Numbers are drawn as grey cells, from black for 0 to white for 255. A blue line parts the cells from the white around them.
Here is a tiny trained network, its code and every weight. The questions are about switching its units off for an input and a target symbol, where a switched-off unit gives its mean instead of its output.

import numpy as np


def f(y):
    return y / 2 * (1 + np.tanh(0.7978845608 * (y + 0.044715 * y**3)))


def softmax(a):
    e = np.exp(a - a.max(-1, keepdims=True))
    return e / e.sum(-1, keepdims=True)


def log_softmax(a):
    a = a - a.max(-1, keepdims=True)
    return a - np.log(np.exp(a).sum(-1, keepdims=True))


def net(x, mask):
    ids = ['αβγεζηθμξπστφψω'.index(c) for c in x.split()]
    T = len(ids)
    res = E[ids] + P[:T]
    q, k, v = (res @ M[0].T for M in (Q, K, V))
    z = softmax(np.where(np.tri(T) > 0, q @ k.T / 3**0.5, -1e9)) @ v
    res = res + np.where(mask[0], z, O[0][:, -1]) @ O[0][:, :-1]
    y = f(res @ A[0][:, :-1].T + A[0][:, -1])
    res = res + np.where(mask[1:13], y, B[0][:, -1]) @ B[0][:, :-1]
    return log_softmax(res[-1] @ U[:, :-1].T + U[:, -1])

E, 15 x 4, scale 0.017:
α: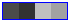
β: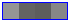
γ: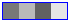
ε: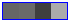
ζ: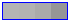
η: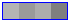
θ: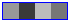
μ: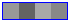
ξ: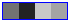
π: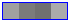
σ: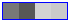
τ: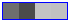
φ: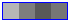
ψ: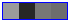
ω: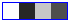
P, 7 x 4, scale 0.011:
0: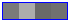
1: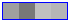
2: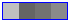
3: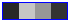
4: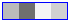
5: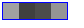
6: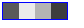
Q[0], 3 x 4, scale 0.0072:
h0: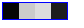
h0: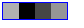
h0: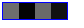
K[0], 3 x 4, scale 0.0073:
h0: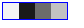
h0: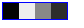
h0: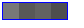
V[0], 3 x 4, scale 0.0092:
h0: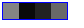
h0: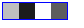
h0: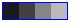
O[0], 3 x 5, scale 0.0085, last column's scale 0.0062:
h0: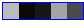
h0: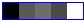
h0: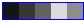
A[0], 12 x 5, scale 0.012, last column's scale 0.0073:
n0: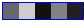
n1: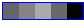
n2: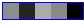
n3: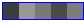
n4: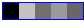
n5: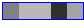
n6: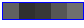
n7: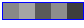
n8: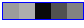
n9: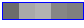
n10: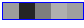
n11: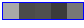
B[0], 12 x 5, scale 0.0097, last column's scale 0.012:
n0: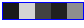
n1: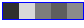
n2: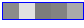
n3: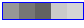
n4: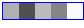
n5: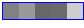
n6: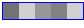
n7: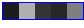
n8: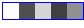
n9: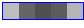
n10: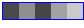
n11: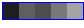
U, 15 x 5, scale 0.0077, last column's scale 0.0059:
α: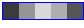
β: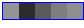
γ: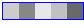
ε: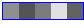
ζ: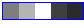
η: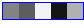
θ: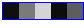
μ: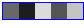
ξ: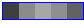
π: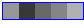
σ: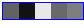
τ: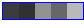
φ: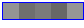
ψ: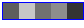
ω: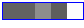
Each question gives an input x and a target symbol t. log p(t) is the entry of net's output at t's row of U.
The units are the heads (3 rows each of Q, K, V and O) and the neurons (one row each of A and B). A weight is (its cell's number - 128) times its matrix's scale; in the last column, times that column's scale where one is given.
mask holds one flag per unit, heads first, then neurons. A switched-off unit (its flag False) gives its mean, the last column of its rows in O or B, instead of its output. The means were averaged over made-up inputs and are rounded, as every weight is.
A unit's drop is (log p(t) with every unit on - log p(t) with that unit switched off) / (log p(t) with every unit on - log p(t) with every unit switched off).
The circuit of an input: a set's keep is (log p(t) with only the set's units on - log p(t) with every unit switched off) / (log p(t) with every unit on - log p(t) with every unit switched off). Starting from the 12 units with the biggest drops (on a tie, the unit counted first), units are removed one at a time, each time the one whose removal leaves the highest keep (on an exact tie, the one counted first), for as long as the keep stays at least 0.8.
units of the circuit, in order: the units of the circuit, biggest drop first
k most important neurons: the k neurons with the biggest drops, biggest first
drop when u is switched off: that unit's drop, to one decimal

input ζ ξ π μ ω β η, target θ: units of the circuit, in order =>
h0
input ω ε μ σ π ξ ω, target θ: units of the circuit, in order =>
h0, n11, n4
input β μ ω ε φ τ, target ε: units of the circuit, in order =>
h0, n10
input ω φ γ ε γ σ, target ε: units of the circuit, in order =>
h0, n10
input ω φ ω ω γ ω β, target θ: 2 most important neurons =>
n11, n6
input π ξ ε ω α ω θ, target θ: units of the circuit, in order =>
h0, n6
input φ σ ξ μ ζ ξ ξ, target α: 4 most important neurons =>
n6, n3, n2, n9
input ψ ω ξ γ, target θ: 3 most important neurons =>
n0, n6, n1
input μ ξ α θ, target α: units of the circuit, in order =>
h0, n6, n3, n9
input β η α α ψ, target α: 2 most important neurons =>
n2, n9
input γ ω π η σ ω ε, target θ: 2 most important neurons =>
n0, n6
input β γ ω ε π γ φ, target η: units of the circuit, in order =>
n8, h0
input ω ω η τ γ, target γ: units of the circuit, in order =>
h0, n4, n10
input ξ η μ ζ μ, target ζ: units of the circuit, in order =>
h0
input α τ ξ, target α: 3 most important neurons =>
n6, n2, n9
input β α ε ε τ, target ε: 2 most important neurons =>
n10, n6
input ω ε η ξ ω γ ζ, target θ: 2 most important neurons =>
n1, n5
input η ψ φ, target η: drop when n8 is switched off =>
0.3
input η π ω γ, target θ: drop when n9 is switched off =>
0.1
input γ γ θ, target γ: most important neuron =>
n11
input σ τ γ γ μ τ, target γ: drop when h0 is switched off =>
1.2
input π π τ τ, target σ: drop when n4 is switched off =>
0.5
